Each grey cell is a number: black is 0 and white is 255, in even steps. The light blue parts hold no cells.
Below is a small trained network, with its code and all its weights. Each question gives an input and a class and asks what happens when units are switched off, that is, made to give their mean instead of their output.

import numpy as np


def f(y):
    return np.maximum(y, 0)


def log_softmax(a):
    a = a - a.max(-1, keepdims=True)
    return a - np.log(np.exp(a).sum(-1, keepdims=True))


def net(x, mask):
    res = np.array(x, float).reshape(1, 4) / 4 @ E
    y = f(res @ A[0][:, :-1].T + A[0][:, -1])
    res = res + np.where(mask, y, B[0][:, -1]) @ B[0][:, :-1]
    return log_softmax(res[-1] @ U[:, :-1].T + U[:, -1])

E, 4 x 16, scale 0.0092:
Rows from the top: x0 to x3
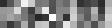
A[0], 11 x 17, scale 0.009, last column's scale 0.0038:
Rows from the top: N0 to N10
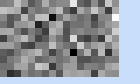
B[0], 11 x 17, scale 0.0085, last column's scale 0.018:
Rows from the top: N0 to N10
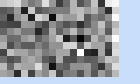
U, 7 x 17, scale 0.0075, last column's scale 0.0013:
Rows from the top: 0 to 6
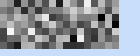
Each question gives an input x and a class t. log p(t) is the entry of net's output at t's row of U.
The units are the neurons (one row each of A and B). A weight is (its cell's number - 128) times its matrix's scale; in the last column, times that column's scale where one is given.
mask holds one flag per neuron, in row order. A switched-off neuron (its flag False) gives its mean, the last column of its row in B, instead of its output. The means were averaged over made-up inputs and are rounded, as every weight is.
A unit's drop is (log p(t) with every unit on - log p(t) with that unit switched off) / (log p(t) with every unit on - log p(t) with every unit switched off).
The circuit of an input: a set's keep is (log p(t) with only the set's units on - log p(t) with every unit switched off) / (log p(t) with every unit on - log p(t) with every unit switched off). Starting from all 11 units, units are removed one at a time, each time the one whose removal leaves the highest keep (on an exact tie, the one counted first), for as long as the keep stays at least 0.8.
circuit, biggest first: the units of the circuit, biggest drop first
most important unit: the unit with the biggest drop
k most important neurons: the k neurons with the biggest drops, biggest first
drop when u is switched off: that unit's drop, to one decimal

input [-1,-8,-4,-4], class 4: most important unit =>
N2
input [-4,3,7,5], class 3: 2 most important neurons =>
[N2; N9]
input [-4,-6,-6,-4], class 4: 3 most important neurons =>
[N7; N2; N1]
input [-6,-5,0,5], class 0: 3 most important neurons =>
[N10; N2; N6]
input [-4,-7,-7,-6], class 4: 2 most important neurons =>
[N7; N2]
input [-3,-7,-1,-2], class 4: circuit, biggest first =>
[N7; N2]
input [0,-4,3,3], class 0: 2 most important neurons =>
[N5; N10]
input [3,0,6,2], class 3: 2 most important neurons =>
[N0; N2]
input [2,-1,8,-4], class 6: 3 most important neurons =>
[N3; N5; N8]
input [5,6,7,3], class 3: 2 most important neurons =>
[N5; N0]
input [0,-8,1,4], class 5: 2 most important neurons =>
[N7; N6]
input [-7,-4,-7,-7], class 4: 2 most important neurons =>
[N7; N2]
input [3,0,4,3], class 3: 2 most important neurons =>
[N0; N2]
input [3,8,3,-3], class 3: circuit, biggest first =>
[N5]
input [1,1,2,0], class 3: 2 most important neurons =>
[N2; N9]
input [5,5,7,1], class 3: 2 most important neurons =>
[N0; N5]
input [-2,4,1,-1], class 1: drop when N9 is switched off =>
0.2
